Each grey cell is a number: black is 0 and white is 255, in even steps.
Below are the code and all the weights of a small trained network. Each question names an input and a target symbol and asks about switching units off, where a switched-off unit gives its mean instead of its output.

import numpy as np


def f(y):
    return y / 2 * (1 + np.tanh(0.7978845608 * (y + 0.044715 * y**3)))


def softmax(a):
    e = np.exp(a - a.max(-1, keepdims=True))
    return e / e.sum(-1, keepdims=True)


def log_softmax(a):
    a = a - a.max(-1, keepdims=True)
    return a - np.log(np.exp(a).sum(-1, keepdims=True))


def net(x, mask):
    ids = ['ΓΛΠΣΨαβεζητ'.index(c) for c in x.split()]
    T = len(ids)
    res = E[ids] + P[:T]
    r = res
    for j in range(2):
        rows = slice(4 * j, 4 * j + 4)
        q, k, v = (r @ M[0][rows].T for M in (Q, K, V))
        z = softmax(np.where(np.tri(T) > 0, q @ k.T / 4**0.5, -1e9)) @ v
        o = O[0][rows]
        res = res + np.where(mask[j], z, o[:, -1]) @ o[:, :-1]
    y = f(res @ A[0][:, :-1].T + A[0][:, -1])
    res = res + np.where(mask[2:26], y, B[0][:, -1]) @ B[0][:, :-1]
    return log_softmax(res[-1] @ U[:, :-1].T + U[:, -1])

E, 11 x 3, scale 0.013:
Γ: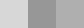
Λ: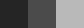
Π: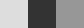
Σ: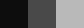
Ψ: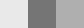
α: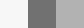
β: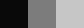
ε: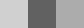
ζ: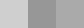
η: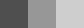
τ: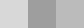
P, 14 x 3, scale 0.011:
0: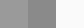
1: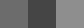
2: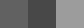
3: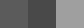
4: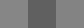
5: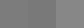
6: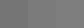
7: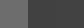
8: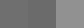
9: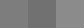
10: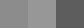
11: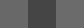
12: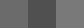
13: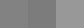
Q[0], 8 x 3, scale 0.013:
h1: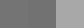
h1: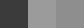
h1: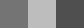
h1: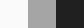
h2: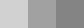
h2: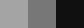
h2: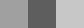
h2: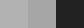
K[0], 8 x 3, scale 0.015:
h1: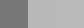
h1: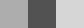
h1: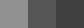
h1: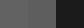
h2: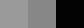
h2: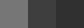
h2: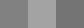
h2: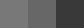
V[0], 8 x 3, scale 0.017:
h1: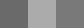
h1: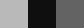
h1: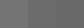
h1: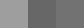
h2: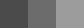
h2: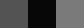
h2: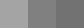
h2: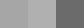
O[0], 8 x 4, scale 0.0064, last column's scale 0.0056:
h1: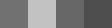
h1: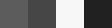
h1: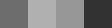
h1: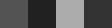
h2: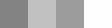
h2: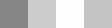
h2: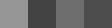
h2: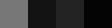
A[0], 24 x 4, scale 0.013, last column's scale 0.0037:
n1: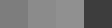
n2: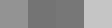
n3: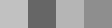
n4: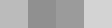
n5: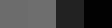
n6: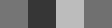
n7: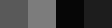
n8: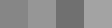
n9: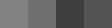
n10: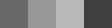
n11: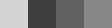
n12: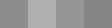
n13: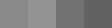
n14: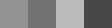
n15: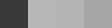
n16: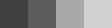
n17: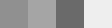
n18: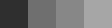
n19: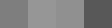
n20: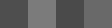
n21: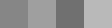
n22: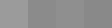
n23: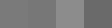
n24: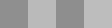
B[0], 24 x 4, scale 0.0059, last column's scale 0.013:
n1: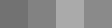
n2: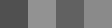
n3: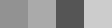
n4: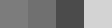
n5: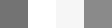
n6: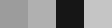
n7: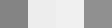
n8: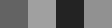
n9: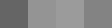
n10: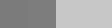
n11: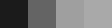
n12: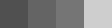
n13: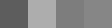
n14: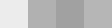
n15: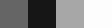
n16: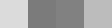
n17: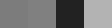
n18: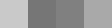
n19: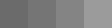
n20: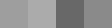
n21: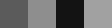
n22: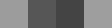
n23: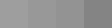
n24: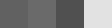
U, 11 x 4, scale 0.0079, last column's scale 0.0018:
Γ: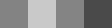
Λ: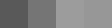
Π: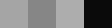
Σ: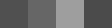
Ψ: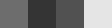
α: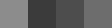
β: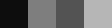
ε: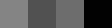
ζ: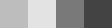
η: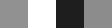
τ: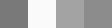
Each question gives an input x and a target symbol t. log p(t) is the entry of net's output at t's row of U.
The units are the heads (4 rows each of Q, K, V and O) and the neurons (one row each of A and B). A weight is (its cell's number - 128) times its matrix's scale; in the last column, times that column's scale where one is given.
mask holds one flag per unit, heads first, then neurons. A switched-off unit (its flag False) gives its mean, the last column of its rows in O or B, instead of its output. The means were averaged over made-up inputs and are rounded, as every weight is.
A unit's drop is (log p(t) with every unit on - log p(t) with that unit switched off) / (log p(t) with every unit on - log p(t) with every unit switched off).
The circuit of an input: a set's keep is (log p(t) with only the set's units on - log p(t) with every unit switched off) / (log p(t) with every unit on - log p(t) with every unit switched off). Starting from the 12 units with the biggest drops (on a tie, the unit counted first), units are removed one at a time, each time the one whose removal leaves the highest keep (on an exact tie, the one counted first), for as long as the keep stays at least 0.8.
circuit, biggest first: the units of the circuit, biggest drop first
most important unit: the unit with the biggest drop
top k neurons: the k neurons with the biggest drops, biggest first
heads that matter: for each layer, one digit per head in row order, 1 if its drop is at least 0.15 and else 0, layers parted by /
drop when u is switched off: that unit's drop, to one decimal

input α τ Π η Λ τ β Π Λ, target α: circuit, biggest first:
h1; h2; n16
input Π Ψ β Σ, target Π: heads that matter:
10
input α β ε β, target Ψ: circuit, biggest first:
h2
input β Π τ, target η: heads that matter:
10
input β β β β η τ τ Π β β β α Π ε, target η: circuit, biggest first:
n15; h1
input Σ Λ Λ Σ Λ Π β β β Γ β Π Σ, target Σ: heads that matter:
01
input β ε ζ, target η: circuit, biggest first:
h1; n15
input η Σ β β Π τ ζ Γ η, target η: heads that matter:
11
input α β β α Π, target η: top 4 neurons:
n15; n3; n10; n4
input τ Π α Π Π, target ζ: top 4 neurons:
n6; n14; n3; n15
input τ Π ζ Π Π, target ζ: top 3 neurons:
n6; n14; n15
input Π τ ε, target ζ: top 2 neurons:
n6; n15
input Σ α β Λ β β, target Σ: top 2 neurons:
n15; n10
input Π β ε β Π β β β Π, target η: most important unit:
h1
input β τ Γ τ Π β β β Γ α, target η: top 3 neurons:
n15; n10; n3
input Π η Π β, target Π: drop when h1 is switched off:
0.4
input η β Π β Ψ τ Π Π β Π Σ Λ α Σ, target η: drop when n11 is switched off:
0.1
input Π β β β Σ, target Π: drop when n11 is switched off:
0.0
